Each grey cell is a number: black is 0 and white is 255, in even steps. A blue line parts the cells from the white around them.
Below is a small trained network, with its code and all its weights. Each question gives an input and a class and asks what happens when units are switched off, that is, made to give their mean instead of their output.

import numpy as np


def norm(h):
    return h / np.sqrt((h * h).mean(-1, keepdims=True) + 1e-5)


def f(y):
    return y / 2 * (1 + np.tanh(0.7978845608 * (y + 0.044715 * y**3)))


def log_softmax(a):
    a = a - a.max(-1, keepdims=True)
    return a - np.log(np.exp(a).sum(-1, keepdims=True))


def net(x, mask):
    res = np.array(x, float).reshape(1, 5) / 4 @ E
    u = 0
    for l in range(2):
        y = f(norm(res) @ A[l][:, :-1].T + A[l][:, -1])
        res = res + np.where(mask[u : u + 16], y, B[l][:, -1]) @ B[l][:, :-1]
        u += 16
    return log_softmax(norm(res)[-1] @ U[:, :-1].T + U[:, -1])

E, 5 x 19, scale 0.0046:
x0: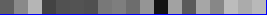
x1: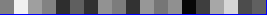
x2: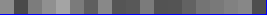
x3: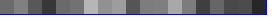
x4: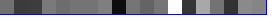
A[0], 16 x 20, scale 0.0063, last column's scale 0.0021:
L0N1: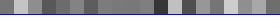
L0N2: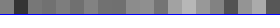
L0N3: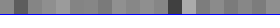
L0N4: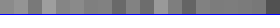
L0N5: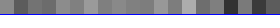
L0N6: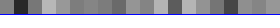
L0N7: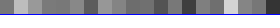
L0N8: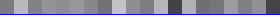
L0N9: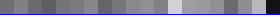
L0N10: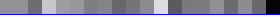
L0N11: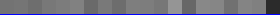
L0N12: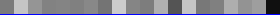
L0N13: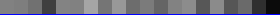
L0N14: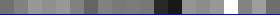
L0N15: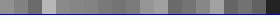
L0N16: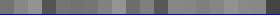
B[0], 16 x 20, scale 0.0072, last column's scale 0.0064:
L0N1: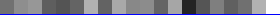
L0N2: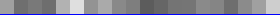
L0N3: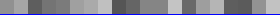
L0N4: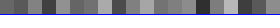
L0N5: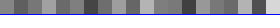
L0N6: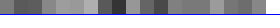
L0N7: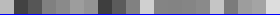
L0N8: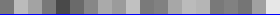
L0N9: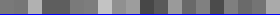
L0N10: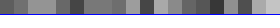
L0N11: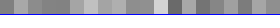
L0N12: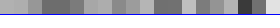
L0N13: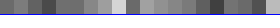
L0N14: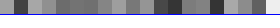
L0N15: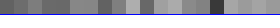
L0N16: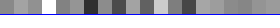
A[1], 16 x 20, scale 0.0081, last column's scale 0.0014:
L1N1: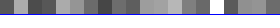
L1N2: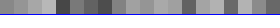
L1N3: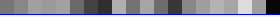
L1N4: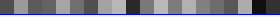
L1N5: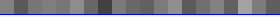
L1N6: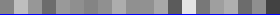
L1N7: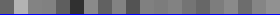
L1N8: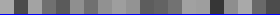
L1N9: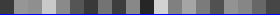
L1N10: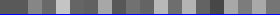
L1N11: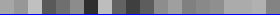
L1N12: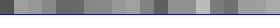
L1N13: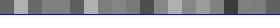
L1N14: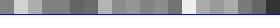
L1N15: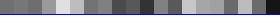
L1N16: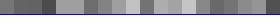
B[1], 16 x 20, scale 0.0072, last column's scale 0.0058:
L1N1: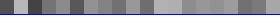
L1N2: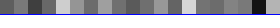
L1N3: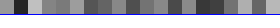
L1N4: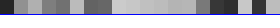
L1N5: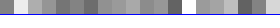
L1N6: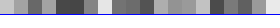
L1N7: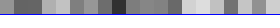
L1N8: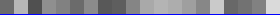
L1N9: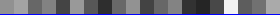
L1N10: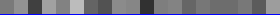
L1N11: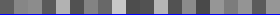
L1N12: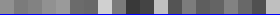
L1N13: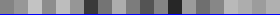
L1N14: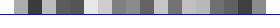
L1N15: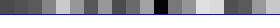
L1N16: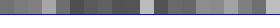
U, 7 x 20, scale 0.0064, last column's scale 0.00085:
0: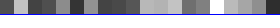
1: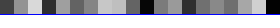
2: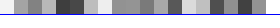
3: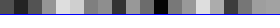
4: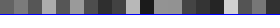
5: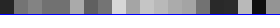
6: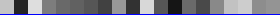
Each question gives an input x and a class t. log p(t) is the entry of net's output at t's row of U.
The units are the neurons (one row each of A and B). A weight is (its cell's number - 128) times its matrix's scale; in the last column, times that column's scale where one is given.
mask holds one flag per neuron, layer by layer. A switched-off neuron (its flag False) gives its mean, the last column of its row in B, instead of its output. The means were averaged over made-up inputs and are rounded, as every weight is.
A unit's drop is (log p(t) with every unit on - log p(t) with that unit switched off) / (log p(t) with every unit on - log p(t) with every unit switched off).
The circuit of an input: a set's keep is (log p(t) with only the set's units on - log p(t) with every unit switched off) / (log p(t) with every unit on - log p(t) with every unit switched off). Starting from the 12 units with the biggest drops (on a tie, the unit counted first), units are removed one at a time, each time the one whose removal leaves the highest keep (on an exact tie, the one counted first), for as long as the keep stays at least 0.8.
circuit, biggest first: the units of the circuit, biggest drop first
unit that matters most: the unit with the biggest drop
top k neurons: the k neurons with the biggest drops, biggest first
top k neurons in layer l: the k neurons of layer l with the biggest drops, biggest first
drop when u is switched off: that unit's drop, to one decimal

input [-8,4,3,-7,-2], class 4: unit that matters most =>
L0N10
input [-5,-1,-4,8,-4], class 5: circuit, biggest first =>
(L1N4, L0N13)
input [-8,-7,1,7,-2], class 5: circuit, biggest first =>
(L0N5, L1N4)
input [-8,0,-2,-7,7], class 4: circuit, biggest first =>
(L0N10, L1N9)
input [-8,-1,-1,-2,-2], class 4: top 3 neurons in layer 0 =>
(L0N10, L0N6, L0N15)
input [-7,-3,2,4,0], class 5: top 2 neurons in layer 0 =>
(L0N5, L0N13)
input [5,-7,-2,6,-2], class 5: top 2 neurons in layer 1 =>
(L1N4, L1N7)
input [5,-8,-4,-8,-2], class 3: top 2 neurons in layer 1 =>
(L1N15, L1N5)
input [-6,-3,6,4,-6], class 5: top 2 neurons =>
(L0N5, L0N13)
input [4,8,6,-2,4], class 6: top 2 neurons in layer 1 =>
(L1N3, L1N8)
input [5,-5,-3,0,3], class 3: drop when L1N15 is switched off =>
0.1
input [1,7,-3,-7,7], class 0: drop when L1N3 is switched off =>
0.0
